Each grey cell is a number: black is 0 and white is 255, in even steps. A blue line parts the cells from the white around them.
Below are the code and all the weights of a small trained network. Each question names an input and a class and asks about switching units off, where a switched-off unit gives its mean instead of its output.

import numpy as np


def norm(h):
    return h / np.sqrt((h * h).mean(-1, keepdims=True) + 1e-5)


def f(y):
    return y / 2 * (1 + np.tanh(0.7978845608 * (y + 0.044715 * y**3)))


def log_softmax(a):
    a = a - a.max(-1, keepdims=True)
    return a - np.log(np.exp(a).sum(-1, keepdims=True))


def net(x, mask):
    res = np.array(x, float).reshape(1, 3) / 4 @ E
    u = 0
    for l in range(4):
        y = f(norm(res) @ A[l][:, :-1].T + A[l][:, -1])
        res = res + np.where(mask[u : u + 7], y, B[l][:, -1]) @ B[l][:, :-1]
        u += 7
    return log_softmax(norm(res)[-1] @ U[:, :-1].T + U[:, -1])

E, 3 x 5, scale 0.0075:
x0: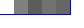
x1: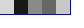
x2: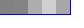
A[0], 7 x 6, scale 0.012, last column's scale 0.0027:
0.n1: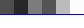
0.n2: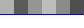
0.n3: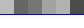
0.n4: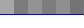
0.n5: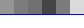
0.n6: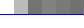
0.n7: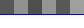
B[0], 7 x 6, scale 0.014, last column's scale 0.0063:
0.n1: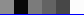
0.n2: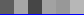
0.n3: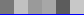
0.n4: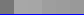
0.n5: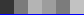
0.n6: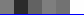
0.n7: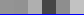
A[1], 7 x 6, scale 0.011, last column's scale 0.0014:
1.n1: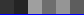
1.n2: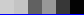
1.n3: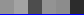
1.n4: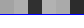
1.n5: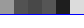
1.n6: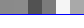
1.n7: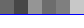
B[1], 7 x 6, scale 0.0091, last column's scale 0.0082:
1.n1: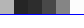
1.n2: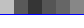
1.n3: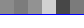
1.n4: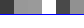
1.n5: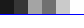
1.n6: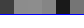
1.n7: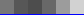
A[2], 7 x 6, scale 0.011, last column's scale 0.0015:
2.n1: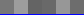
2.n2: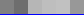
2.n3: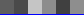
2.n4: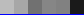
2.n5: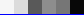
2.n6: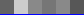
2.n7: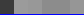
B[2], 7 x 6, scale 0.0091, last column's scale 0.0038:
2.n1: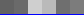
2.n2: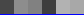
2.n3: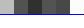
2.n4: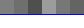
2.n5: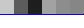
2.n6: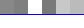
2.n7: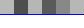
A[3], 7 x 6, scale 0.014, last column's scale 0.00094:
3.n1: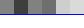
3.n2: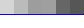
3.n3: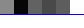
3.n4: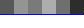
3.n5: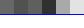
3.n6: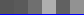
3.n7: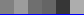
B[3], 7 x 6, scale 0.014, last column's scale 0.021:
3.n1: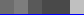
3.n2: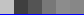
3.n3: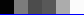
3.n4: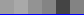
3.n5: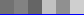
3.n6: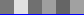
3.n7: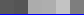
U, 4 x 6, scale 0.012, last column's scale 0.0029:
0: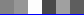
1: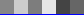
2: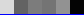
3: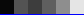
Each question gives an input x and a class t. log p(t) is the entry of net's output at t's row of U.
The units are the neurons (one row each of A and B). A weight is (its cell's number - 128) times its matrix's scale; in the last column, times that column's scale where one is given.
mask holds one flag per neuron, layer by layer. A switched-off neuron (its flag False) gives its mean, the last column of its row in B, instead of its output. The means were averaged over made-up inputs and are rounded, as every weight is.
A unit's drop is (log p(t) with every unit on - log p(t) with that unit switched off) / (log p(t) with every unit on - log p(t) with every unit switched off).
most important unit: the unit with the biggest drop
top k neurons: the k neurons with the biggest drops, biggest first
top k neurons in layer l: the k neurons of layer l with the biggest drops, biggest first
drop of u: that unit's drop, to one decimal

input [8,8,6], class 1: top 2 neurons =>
(0.n2; 0.n3)
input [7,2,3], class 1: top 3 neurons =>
(0.n1; 0.n2; 0.n3)
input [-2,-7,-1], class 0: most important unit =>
0.n1
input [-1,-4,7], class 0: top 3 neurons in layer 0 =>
(0.n6; 0.n1; 0.n3)
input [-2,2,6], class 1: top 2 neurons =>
(0.n2; 0.n6)
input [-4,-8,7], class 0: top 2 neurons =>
(0.n1; 3.n3)
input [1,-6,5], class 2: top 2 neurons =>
(0.n1; 1.n5)
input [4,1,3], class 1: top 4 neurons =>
(0.n1; 0.n2; 0.n3; 3.n3)
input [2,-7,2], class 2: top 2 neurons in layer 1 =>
(1.n5; 1.n1)
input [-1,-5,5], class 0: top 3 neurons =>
(0.n1; 0.n6; 1.n1)
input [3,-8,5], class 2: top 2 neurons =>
(0.n1; 0.n6)
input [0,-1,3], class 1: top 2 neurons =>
(0.n1; 0.n5)
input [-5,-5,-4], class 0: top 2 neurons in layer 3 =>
(3.n3; 3.n1)
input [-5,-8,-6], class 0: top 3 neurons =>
(0.n1; 0.n6; 3.n3)
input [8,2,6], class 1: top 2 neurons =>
(0.n1; 0.n2)
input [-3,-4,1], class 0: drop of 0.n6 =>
1.0
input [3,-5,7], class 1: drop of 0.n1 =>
1.1
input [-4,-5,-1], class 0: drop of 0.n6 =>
1.0
